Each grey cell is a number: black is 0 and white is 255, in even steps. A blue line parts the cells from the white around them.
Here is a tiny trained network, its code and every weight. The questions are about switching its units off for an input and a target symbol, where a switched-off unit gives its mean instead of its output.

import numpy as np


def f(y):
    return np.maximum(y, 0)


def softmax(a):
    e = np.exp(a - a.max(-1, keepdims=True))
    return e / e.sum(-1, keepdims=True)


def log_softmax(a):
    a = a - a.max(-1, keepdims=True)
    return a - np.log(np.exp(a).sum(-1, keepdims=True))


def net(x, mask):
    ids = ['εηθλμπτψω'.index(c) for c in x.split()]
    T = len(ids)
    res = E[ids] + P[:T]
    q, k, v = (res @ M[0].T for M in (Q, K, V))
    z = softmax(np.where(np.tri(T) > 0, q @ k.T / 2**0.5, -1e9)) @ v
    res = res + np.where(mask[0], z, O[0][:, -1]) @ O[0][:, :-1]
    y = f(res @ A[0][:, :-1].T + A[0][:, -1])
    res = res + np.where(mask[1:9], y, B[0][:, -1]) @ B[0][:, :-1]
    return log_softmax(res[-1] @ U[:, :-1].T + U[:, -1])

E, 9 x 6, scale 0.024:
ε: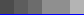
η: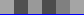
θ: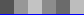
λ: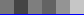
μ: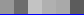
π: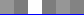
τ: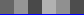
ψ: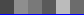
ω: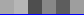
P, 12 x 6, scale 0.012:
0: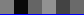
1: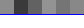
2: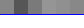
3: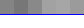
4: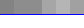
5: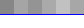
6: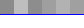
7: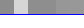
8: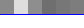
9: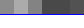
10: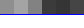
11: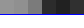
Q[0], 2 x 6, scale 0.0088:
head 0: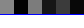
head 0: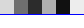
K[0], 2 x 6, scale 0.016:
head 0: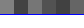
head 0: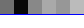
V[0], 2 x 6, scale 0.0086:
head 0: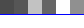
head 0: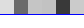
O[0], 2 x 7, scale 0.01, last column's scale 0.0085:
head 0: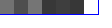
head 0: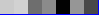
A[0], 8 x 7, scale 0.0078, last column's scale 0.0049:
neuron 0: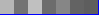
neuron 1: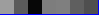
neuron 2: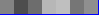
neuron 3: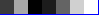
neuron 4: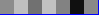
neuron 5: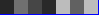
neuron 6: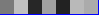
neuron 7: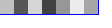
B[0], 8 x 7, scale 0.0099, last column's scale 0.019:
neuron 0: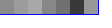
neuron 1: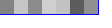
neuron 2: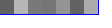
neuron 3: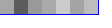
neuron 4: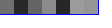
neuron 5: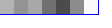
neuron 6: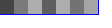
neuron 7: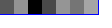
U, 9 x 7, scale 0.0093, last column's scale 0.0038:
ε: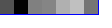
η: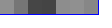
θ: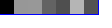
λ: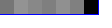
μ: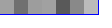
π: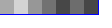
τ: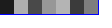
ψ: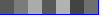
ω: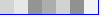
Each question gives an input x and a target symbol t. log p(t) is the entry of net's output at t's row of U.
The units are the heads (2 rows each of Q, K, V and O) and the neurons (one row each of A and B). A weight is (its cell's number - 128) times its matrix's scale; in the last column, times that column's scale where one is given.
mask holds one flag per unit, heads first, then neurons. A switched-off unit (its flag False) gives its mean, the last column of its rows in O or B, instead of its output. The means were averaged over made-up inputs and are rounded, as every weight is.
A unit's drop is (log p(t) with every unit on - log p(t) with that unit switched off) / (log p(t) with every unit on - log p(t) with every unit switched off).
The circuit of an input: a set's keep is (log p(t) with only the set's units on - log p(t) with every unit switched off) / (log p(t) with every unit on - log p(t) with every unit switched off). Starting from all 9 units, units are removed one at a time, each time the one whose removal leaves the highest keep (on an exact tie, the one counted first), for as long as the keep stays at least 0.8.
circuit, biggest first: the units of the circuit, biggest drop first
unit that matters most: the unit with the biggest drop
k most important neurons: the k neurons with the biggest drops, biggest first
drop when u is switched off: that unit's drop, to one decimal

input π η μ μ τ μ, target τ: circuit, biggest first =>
[neuron 5; neuron 3]
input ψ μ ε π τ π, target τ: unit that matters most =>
neuron 7
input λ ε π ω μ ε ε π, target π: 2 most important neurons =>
[neuron 3; neuron 0]
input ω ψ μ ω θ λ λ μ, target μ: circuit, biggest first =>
[neuron 4; head 0; neuron 2]
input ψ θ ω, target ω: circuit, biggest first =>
[neuron 3; neuron 1]
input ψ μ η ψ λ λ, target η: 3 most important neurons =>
[neuron 7; neuron 6; neuron 4]
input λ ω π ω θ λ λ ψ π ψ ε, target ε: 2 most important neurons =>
[neuron 3; neuron 5]
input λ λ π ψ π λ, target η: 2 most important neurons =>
[neuron 7; neuron 4]
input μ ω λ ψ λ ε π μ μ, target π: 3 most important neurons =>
[neuron 3; neuron 0; neuron 6]
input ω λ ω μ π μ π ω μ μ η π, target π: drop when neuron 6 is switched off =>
0.1
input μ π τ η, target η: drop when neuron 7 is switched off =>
0.7
